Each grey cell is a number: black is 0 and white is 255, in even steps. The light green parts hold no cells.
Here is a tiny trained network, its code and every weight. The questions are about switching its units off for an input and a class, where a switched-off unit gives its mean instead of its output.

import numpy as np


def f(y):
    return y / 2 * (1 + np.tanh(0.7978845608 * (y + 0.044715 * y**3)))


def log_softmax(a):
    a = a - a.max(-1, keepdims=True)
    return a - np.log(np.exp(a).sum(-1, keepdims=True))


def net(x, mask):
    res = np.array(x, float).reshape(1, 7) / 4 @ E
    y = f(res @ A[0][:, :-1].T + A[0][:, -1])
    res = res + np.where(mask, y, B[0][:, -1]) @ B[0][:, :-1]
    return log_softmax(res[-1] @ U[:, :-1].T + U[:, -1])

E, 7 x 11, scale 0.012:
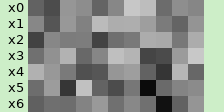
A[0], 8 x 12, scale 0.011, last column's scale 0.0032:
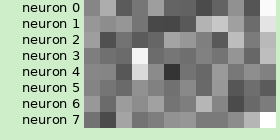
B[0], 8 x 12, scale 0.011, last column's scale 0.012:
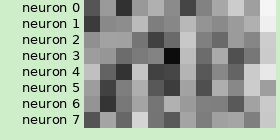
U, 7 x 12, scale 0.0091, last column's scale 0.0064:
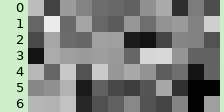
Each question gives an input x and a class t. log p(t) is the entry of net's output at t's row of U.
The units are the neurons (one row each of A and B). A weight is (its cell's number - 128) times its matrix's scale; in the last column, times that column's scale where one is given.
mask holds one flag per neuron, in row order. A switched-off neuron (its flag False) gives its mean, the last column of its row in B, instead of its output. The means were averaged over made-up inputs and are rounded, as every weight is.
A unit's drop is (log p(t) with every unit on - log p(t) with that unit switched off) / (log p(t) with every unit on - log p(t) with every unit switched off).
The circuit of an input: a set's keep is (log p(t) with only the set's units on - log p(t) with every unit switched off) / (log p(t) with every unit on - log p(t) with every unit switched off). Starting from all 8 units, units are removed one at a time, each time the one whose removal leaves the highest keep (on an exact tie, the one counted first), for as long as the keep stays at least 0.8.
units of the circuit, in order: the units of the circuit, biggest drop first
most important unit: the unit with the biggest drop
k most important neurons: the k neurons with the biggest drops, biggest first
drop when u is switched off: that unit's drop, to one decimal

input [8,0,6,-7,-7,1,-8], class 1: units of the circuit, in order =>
neuron 4
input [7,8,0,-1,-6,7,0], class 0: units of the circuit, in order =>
neuron 0; neuron 1
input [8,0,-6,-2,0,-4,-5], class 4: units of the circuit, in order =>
neuron 0; neuron 4
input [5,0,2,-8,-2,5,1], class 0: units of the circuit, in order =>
neuron 7; neuron 0
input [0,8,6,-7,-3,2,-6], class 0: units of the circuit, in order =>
neuron 6; neuron 0
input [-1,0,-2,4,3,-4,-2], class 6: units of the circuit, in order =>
neuron 0; neuron 1
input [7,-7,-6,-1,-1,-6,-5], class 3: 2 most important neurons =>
neuron 1; neuron 4
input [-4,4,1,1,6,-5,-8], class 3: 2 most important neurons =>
neuron 4; neuron 1
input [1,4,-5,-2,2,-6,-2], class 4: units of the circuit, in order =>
neuron 4; neuron 0
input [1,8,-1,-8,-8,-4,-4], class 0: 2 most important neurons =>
neuron 6; neuron 0
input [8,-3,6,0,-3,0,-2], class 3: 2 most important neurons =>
neuron 4; neuron 2
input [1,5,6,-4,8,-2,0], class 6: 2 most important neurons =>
neuron 0; neuron 4
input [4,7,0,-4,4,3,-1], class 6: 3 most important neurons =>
neuron 0; neuron 1; neuron 4
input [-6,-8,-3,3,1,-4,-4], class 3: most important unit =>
neuron 4
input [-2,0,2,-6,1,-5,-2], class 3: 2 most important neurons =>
neuron 1; neuron 4
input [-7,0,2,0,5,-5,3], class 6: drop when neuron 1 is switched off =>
0.3
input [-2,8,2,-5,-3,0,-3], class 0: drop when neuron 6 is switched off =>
0.1
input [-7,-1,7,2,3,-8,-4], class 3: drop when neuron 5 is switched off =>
0.0
